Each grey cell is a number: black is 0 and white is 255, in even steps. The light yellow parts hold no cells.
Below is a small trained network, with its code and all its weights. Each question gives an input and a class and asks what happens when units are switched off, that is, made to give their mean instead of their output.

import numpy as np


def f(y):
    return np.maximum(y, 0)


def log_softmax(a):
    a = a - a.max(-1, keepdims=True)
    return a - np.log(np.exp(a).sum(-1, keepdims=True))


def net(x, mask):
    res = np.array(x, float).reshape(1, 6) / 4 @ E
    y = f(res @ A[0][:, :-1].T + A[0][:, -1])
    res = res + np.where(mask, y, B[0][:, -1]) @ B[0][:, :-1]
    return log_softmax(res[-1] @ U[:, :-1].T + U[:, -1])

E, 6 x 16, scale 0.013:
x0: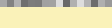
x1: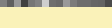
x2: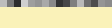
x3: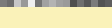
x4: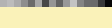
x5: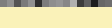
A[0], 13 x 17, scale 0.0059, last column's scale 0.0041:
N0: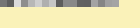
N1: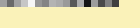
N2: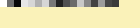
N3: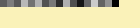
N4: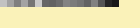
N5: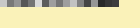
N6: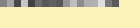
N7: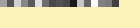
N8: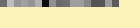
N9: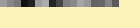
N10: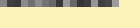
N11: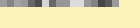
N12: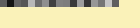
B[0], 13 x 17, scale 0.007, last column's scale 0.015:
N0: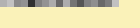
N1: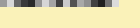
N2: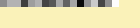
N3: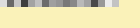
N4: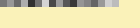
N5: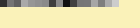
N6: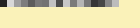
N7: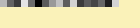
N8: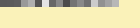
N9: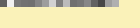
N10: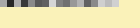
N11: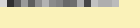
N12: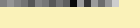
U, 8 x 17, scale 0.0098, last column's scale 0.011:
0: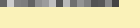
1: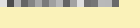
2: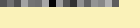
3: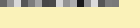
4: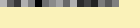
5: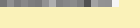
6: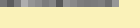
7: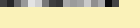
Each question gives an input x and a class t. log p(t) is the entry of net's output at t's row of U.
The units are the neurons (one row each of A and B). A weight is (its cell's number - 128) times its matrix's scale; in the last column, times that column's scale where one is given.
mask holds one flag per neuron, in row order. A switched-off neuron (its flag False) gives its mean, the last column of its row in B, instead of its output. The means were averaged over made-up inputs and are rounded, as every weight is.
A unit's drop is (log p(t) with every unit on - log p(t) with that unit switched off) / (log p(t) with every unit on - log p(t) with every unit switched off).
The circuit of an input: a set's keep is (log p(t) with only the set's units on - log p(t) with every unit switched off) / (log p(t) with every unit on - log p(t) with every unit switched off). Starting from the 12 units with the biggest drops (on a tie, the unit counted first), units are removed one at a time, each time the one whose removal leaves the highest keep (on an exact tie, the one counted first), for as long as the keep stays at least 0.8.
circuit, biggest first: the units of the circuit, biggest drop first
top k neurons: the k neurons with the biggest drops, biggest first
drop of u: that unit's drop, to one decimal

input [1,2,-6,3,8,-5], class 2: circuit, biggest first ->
N5; N2
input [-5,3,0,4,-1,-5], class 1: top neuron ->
N3
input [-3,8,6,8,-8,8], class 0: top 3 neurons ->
N1; N7; N5
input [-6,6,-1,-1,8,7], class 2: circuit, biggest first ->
N5; N4
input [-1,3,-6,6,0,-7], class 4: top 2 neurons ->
N7; N2
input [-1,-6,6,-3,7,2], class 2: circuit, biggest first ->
N4; N8
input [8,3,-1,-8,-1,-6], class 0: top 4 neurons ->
N9; N6; N10; N3
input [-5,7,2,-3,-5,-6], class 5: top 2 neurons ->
N9; N12
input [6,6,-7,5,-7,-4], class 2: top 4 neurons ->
N2; N12; N10; N3
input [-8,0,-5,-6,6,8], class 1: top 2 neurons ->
N10; N3
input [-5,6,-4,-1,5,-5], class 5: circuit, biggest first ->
N2; N10
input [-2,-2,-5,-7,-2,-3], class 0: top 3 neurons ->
N2; N6; N9
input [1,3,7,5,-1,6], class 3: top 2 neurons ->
N2; N7
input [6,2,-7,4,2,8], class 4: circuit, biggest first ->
N2
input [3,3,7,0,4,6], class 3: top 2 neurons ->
N2; N7
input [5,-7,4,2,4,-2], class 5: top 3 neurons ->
N3; N10; N8
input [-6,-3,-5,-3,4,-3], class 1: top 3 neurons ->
N3; N2; N10
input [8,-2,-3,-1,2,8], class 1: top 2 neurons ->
N7; N11
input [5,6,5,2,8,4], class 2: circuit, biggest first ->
N5; N4
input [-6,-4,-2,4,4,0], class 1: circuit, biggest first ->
N3; N10
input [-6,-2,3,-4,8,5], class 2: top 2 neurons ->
N5; N4
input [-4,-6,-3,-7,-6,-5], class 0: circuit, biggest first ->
N6
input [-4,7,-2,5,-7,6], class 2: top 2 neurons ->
N12; N7
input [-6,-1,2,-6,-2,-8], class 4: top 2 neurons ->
N7; N1
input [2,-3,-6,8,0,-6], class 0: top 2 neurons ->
N1; N2
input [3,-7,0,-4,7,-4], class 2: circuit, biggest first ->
N8; N5
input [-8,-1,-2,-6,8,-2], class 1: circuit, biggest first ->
N3
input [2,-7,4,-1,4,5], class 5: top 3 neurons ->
N7; N8; N6
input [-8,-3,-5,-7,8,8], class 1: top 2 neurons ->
N10; N3
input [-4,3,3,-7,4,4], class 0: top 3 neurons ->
N9; N6; N7
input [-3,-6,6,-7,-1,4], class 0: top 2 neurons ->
N6; N7
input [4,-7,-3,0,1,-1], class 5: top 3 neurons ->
N2; N3; N10
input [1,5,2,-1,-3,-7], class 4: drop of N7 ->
0.7
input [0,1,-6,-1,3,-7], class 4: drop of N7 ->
0.7
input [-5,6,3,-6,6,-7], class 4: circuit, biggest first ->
N7
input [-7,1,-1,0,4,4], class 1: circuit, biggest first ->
N10; N3
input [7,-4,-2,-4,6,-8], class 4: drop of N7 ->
0.8
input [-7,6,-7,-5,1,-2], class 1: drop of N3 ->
0.4
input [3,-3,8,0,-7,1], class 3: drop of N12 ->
0.0
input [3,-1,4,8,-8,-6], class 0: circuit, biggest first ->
N1
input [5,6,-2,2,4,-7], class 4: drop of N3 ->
0.1
